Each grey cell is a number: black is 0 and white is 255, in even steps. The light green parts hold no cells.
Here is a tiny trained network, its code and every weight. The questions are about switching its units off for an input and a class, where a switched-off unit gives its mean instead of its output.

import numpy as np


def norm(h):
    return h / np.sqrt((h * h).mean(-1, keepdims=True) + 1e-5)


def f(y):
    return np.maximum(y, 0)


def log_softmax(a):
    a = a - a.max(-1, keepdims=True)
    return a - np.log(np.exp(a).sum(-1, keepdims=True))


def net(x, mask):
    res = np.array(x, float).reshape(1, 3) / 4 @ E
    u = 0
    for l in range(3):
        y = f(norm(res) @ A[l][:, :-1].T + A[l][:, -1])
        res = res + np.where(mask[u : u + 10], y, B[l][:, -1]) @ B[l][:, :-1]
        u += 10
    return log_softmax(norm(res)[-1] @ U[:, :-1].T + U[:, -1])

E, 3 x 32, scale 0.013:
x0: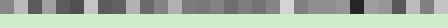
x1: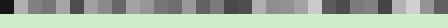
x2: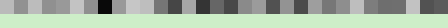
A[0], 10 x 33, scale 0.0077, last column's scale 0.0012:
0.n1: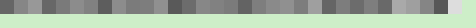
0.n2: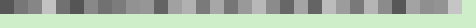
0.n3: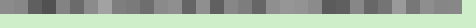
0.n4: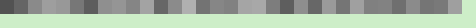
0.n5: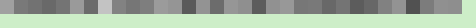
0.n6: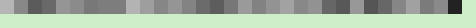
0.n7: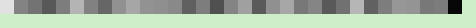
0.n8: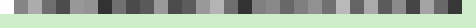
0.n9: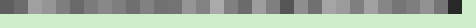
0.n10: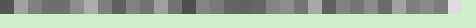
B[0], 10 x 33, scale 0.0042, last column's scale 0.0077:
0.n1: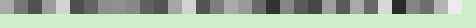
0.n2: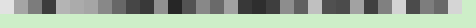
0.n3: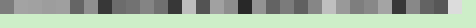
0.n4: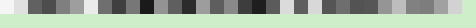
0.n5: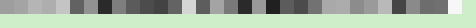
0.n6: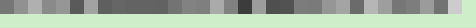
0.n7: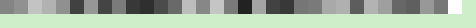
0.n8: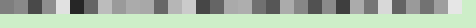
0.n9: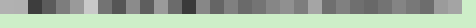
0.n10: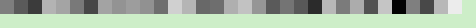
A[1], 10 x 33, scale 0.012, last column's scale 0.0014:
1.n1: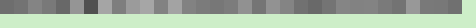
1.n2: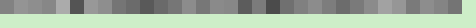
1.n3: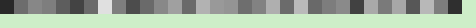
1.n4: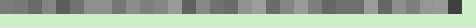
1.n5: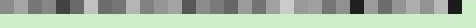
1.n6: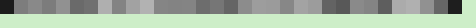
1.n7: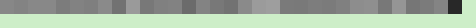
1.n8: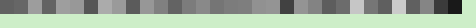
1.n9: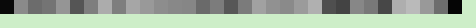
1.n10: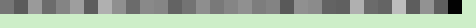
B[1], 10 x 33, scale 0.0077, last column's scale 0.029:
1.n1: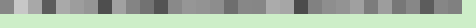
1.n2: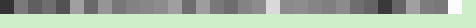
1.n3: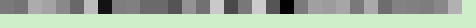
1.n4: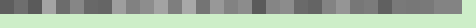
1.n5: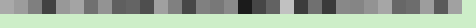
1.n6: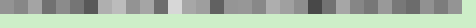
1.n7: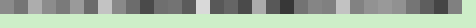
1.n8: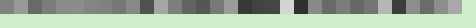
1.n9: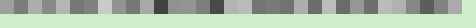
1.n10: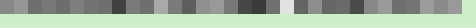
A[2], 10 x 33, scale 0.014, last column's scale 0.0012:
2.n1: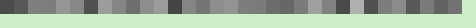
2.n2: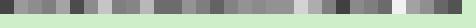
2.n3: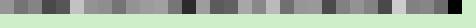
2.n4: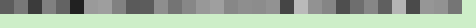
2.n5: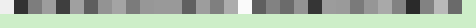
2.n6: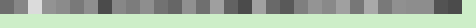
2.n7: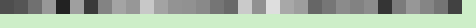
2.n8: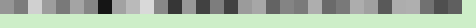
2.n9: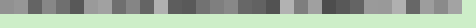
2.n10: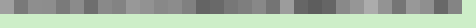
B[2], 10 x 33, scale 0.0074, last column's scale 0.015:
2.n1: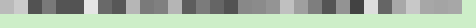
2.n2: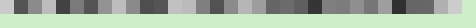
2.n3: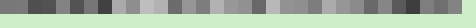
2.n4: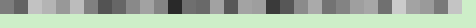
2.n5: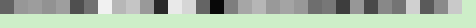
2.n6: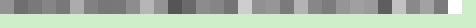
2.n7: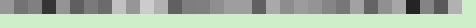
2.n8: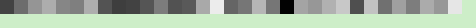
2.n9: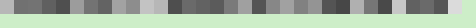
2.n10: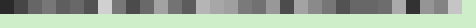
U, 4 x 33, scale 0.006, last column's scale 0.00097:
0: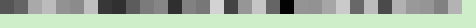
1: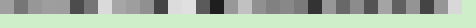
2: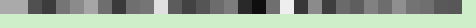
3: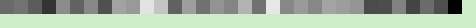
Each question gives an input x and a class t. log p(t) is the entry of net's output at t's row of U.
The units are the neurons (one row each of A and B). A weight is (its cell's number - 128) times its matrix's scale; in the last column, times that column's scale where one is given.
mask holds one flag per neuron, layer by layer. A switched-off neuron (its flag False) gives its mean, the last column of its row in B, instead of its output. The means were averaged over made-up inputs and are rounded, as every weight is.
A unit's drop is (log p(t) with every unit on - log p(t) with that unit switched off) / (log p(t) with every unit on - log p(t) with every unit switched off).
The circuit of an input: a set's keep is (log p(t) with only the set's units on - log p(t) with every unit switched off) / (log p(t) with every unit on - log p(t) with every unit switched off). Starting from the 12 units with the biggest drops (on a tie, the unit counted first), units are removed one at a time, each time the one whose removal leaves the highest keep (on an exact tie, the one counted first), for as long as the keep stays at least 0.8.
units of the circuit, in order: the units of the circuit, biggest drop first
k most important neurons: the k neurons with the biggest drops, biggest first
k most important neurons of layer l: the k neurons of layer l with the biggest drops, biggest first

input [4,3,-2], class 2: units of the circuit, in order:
[1.n5]
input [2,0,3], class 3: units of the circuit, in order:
[1.n3, 0.n5, 1.n8]
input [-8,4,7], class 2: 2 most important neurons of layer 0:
[0.n5, 0.n3]
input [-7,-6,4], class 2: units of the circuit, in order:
[1.n8, 1.n10]
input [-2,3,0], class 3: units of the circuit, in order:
[2.n7, 1.n2]
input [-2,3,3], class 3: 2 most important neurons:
[1.n2, 1.n3]
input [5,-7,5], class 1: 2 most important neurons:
[1.n3, 2.n5]
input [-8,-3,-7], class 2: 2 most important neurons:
[1.n8, 1.n10]
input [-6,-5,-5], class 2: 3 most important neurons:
[1.n8, 0.n10, 0.n7]
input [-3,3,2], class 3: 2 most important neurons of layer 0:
[0.n1, 0.n4]
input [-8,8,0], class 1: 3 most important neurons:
[1.n9, 1.n6, 0.n2]
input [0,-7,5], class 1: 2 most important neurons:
[2.n5, 1.n3]
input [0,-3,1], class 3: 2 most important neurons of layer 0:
[0.n10, 0.n7]
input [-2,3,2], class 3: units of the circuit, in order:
[1.n3]
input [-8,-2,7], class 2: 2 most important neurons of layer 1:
[1.n8, 1.n3]
